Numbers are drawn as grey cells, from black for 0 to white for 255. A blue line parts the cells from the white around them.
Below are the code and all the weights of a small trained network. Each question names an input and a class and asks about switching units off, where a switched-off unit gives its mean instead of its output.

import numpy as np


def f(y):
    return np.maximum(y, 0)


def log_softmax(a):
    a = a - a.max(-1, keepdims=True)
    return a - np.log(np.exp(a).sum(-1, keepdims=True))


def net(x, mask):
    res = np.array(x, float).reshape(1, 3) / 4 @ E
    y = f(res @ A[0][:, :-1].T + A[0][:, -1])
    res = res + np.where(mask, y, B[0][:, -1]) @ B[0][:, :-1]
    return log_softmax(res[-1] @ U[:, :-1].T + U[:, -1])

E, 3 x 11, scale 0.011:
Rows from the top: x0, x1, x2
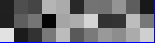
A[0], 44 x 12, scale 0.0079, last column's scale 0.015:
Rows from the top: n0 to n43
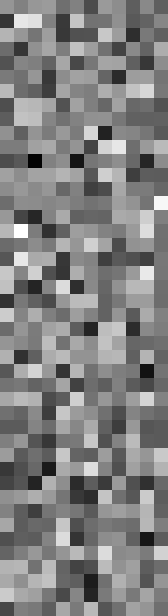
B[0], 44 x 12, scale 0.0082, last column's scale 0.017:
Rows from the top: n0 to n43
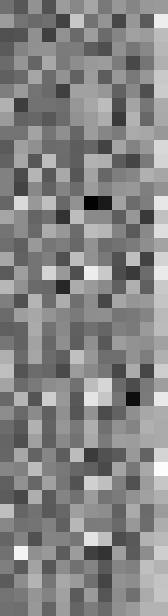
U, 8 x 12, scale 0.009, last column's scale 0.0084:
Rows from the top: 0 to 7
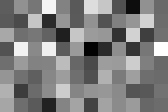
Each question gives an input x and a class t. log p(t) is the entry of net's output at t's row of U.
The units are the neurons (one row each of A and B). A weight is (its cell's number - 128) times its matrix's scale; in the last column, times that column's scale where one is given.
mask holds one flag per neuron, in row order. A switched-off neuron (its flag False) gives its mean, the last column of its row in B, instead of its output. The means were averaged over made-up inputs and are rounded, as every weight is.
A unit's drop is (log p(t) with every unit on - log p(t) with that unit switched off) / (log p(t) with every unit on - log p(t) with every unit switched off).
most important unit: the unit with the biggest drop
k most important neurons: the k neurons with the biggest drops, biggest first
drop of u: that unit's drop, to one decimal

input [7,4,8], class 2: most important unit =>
n20
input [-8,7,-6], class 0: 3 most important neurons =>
[n28; n19; n16]
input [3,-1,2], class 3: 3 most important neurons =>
[n19; n28; n16]
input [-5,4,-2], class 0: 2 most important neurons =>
[n28; n19]
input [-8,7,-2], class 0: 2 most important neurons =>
[n28; n19]
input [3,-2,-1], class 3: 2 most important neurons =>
[n19; n28]
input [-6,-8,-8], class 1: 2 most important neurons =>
[n42; n41]
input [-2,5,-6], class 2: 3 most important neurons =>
[n1; n18; n26]
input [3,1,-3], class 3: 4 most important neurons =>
[n19; n28; n16; n14]
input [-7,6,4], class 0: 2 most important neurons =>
[n19; n28]
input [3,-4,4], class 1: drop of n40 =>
0.2
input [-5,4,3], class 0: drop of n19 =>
0.1
